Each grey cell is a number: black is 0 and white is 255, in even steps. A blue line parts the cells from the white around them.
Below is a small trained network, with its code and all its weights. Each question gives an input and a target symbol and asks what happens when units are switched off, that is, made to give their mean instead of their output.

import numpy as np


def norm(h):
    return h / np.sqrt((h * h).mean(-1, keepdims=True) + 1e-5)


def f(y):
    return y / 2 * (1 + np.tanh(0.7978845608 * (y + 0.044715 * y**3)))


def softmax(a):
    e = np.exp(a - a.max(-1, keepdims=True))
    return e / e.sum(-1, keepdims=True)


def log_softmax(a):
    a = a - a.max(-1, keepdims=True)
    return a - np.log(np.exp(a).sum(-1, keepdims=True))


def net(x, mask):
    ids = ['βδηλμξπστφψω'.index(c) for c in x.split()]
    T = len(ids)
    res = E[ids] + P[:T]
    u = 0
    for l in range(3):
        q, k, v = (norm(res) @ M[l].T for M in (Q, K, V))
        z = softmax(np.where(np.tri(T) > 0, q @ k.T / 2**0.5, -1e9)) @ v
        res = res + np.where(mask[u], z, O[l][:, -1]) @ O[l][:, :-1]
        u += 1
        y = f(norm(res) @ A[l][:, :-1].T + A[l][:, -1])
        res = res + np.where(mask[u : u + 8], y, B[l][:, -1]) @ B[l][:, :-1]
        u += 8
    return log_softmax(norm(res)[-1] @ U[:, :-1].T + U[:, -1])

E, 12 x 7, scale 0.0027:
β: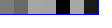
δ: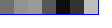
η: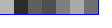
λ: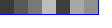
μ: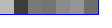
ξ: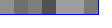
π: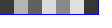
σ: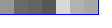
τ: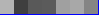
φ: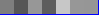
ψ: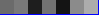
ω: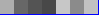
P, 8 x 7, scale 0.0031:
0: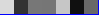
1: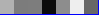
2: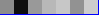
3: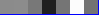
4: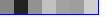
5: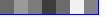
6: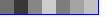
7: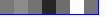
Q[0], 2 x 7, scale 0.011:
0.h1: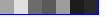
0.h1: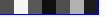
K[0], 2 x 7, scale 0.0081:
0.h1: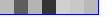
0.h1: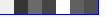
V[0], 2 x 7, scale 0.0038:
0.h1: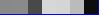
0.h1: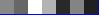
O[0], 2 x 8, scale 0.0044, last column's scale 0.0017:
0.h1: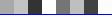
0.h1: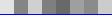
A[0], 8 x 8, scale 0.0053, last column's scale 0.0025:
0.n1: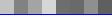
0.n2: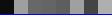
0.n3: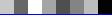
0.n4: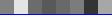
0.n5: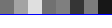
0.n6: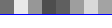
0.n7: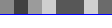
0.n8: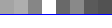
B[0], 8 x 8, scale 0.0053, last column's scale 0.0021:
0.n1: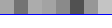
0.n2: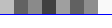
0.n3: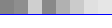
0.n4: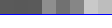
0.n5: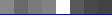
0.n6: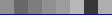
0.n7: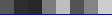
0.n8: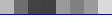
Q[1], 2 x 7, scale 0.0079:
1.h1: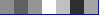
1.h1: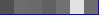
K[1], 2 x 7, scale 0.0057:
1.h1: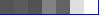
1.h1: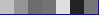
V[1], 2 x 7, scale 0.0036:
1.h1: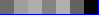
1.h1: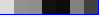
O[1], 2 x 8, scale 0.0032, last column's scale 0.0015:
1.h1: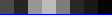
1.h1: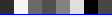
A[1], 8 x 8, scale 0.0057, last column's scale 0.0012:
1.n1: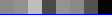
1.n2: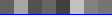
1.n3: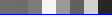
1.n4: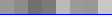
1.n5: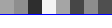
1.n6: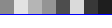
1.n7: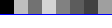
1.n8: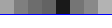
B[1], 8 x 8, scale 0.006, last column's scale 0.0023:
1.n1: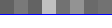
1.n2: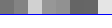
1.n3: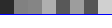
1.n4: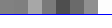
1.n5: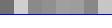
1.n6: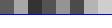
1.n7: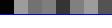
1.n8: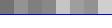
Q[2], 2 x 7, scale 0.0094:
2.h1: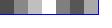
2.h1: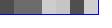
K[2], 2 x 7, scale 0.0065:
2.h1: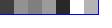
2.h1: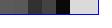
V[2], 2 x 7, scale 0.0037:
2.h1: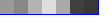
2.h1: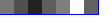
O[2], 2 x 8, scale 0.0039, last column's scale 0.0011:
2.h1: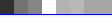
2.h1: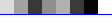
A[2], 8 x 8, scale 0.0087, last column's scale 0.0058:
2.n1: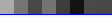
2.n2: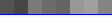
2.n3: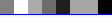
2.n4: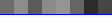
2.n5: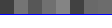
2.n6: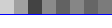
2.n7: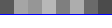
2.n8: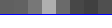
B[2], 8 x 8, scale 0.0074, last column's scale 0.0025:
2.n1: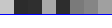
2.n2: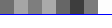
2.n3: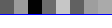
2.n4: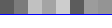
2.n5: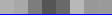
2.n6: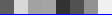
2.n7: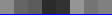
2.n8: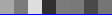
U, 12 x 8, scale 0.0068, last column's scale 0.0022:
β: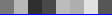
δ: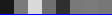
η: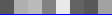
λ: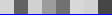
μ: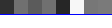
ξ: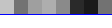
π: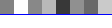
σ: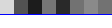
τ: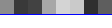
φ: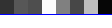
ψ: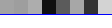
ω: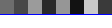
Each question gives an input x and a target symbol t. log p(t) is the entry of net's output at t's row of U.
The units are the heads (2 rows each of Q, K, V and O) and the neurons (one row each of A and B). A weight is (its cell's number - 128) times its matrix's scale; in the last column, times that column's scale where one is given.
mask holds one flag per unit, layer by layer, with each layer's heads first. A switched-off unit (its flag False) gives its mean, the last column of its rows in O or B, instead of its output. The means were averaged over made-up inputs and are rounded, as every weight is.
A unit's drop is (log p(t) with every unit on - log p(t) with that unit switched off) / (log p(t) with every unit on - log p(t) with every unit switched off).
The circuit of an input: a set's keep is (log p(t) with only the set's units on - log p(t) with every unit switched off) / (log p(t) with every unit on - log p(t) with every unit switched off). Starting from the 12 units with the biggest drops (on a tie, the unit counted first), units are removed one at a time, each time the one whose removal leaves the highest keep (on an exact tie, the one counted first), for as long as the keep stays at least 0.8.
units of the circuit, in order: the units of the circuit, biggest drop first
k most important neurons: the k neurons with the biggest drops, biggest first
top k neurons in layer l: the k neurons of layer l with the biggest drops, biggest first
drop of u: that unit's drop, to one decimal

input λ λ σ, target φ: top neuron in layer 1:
(1.n3)
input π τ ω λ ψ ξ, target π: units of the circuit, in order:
(0.h1 2.n6)
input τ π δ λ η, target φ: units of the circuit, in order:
(0.n7 1.n3 2.n2)
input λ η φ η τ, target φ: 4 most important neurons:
(1.n3 0.n7 0.n2 2.n2)
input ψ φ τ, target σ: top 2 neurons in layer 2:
(2.n1 2.n5)
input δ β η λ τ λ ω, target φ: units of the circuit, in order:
(1.n3 0.n7)
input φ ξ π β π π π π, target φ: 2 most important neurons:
(0.n2 0.n3)
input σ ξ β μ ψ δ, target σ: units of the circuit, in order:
(0.h1 2.h1 2.n1)
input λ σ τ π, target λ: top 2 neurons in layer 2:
(2.n3 2.n6)
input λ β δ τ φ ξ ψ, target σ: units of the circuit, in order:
(2.h1 2.n1)
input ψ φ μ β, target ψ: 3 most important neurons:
(0.n2 1.n8 0.n7)
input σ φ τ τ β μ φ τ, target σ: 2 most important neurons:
(0.n2 1.n3)
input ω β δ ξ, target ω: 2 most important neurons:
(0.n4 0.n2)
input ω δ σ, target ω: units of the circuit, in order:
(0.h1)
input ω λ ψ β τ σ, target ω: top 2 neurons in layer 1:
(1.n2 1.n3)
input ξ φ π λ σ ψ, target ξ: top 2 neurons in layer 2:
(2.n1 2.n4)
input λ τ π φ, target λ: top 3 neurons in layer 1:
(1.n3 1.n2 1.n5)
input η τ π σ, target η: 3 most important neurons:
(1.n2 0.n3 2.n4)
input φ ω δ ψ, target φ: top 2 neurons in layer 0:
(0.n2 0.n3)
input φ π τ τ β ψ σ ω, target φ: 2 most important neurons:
(0.n3 2.n2)
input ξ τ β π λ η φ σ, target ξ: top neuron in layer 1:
(1.n7)
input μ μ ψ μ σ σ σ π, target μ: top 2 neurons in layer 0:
(0.n2 0.n3)
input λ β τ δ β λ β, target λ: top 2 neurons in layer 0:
(0.n3 0.n7)
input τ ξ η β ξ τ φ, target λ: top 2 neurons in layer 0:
(0.n3 0.n4)
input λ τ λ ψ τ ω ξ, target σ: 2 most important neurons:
(0.n3 2.n1)
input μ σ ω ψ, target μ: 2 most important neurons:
(2.n7 0.n3)
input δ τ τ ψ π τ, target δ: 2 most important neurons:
(0.n5 2.n2)
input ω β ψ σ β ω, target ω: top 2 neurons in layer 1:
(1.n2 1.n3)
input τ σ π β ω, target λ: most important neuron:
(0.n3)
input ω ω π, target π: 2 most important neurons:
(0.n8 2.n6)
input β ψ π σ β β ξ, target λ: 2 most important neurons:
(0.n3 0.n7)
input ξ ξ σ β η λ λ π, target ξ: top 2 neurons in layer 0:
(0.n2 0.n3)
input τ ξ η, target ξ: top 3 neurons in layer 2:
(2.n8 2.n4 2.n1)
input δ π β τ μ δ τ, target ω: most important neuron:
(2.n2)
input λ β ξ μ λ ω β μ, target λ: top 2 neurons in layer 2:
(2.n3 2.n6)
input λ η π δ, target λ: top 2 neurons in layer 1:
(1.n3 1.n2)
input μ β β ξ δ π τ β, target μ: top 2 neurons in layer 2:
(2.n7 2.n6)
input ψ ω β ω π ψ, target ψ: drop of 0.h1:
0.5
